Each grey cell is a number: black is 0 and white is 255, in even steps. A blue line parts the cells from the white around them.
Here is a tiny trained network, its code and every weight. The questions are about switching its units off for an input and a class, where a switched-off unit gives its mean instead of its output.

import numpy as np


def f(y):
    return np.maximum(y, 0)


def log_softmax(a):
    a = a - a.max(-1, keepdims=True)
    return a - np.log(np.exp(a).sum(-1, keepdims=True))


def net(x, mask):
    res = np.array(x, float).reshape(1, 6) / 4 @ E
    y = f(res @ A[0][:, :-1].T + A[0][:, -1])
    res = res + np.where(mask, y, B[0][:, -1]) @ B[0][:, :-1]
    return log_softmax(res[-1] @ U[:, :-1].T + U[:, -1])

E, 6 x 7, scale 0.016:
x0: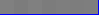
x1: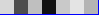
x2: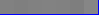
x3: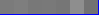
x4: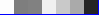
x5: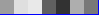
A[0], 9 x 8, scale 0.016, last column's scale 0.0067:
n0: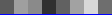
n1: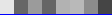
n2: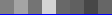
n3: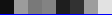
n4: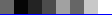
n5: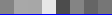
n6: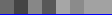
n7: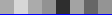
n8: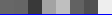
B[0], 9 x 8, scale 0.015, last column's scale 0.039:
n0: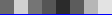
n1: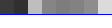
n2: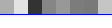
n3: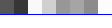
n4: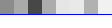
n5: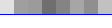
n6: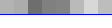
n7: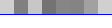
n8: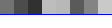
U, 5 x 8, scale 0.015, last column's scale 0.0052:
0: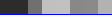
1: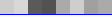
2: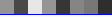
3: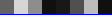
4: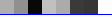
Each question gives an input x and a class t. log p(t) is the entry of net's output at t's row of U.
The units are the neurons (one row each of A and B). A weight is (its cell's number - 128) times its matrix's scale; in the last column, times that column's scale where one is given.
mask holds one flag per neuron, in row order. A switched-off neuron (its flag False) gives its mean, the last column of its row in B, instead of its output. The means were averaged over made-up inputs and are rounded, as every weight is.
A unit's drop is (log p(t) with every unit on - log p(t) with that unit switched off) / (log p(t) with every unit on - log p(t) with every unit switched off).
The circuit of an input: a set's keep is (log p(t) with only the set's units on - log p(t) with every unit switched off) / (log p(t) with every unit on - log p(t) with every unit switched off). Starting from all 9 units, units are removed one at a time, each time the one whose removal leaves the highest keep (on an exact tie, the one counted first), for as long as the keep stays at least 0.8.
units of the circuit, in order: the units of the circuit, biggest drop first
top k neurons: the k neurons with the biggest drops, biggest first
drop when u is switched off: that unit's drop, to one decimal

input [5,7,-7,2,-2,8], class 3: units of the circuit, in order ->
[n0]
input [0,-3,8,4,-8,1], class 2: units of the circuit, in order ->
[n3 n0]
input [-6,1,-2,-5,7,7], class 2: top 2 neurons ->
[n4 n1]
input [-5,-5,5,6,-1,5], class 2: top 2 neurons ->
[n3 n4]
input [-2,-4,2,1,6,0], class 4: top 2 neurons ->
[n8 n4]
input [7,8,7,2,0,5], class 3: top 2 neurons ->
[n3 n0]
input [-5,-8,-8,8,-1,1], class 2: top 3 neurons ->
[n3 n4 n5]
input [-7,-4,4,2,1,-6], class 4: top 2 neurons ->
[n1 n2]
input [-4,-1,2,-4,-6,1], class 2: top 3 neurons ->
[n3 n8 n0]
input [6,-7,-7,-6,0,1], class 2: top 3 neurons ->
[n3 n4 n5]
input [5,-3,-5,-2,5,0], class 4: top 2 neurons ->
[n4 n8]
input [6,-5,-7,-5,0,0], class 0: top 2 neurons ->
[n3 n0]
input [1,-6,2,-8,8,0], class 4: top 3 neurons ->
[n8 n4 n6]
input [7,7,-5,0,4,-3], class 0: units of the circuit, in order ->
[n1]
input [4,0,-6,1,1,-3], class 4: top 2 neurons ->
[n3 n1]
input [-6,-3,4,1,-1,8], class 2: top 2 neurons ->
[n4 n3]
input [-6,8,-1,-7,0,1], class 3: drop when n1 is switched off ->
0.2
